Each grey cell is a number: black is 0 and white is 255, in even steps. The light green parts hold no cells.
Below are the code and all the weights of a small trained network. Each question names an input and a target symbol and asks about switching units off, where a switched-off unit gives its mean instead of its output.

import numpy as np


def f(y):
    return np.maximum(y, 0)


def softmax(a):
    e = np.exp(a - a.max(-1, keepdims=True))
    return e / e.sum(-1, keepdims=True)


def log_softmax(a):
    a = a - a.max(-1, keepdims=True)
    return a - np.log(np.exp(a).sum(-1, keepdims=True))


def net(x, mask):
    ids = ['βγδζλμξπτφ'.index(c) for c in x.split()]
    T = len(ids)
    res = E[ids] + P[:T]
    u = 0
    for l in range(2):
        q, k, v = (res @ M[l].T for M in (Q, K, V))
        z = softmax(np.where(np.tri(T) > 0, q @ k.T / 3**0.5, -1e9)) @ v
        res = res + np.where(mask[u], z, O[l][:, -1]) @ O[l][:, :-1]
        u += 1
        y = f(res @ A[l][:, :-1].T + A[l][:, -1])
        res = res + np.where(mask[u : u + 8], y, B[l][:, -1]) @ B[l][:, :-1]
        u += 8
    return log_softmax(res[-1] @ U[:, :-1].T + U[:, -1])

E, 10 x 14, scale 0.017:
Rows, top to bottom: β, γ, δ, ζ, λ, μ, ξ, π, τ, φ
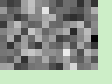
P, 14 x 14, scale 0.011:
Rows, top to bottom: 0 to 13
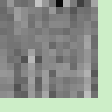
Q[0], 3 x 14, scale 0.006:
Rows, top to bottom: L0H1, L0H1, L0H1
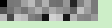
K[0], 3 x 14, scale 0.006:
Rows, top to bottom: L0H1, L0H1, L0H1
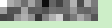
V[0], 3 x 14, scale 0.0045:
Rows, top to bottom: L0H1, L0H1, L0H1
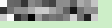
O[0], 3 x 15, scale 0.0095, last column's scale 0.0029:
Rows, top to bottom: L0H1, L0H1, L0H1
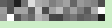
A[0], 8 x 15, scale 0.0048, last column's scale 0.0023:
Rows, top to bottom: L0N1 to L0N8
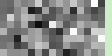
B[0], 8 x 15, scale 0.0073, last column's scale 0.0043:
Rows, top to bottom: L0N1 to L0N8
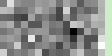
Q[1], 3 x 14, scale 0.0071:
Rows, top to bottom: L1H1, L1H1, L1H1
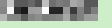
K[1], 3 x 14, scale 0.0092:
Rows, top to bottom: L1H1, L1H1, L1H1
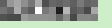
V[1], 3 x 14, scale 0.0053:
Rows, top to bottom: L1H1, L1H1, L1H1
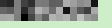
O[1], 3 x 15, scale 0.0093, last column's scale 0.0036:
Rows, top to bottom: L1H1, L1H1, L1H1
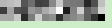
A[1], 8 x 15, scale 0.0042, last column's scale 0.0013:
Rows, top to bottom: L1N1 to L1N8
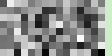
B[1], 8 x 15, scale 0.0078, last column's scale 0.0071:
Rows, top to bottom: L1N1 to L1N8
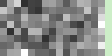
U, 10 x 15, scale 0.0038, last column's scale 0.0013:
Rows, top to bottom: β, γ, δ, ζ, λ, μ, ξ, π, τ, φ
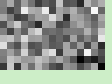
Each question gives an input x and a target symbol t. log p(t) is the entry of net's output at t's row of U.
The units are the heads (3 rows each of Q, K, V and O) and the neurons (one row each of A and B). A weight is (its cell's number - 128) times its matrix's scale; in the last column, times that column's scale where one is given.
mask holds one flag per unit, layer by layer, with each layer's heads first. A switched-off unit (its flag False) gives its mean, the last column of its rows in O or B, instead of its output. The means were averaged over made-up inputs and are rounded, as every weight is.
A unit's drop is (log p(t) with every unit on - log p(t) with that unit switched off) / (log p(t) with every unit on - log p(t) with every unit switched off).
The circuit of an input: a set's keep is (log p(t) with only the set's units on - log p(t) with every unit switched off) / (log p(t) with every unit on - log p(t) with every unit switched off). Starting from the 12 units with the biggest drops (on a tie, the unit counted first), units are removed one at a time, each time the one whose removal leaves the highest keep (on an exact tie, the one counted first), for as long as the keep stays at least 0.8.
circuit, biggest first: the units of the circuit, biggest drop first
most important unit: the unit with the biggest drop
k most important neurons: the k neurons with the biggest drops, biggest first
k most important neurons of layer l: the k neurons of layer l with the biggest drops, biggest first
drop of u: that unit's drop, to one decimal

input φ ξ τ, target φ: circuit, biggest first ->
L0H1, L1H1
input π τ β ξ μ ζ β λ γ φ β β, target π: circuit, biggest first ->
L1H1, L0H1, L1N2
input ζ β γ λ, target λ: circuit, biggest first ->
L1H1, L0H1, L0N4, L1N5
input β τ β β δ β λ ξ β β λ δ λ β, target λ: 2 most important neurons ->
L0N2, L0N4
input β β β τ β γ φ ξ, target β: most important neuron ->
L1N6
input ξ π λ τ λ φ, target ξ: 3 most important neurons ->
L1N3, L0N2, L1N2
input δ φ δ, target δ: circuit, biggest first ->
L1H1, L0H1, L1N4
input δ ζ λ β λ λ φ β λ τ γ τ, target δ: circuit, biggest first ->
L1H1, L0H1
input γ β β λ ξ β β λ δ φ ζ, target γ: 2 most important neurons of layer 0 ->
L0N5, L0N1
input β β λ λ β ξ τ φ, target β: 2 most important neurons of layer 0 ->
L0N5, L0N6
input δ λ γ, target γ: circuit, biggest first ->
L1H1, L0H1
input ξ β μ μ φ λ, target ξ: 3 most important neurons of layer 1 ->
L1N3, L1N2, L1N4
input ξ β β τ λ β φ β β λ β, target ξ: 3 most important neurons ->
L0N2, L1N3, L1N2
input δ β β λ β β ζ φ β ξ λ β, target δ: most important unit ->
L0H1
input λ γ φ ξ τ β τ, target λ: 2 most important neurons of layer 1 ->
L1N5, L1N4
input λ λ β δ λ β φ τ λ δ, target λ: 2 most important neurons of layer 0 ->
L0N1, L0N7
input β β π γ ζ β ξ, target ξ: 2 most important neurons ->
L0N2, L0N4
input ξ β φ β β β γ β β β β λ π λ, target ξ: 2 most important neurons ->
L0N2, L1N3
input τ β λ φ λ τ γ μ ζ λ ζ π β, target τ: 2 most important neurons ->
L0N6, L1N4
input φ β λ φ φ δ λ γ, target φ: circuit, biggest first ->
L0H1
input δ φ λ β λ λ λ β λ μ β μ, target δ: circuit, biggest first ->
L1H1, L0H1
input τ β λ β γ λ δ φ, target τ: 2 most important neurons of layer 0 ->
L0N6, L0N5
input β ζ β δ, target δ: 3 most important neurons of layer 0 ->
L0N4, L0N2, L0N8
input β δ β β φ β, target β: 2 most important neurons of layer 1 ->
L1N7, L1N3
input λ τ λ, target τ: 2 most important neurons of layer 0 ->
L0N1, L0N8
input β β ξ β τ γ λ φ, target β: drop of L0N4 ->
0.1
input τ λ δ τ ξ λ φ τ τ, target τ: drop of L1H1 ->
0.7
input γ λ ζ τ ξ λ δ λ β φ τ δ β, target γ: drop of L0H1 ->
1.2
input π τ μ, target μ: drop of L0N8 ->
0.3
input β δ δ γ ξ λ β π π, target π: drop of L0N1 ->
0.2
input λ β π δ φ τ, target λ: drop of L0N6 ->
0.0
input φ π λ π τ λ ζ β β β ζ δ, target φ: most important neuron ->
L0N6
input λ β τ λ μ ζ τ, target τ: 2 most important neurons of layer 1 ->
L1N4, L1N7
